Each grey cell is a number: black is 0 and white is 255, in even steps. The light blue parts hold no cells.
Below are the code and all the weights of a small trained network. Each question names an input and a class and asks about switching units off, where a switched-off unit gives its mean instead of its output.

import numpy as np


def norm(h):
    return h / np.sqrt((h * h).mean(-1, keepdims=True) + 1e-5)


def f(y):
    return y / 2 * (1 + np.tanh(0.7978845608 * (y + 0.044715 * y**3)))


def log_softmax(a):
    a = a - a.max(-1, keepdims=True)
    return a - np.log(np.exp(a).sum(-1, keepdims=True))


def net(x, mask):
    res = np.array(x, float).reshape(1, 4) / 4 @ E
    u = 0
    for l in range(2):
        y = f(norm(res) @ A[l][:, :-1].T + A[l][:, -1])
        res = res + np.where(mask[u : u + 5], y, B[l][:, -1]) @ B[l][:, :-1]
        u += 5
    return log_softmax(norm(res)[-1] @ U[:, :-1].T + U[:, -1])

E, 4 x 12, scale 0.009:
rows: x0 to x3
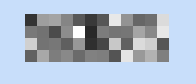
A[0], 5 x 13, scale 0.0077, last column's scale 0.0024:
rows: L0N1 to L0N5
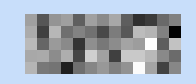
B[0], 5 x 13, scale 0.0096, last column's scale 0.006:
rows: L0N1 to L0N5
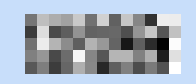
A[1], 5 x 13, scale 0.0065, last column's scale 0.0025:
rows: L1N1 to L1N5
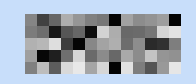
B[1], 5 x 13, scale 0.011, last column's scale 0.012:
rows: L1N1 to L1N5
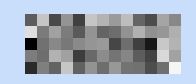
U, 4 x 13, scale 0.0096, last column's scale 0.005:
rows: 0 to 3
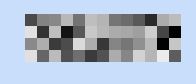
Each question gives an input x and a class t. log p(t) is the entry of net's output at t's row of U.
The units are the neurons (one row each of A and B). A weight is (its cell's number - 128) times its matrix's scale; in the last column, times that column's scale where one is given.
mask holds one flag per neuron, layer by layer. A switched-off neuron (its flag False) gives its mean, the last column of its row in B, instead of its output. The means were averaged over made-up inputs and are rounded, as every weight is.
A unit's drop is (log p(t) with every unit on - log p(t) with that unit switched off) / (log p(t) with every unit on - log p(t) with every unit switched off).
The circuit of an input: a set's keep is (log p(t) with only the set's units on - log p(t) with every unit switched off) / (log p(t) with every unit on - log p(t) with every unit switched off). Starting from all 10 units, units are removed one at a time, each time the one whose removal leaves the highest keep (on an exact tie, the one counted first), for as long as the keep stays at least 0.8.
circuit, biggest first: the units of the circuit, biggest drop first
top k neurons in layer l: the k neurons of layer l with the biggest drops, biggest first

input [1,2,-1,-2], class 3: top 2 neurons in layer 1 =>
(L1N2, L1N3)
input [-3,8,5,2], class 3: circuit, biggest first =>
(L1N4, L0N3, L1N3)
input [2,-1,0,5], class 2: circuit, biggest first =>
(L0N4)
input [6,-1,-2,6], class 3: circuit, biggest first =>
(L0N3, L0N1, L1N5, L1N3)
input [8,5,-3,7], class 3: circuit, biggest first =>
(L0N3, L1N2, L1N3, L0N5)
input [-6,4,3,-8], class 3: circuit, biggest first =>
(L0N3, L1N4, L1N5, L0N1)
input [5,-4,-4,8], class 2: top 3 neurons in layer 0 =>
(L0N4, L0N1, L0N3)
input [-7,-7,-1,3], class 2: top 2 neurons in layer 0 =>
(L0N4, L0N5)
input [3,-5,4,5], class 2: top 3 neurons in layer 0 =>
(L0N4, L0N5, L0N1)
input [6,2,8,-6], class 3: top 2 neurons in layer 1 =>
(L1N2, L1N5)
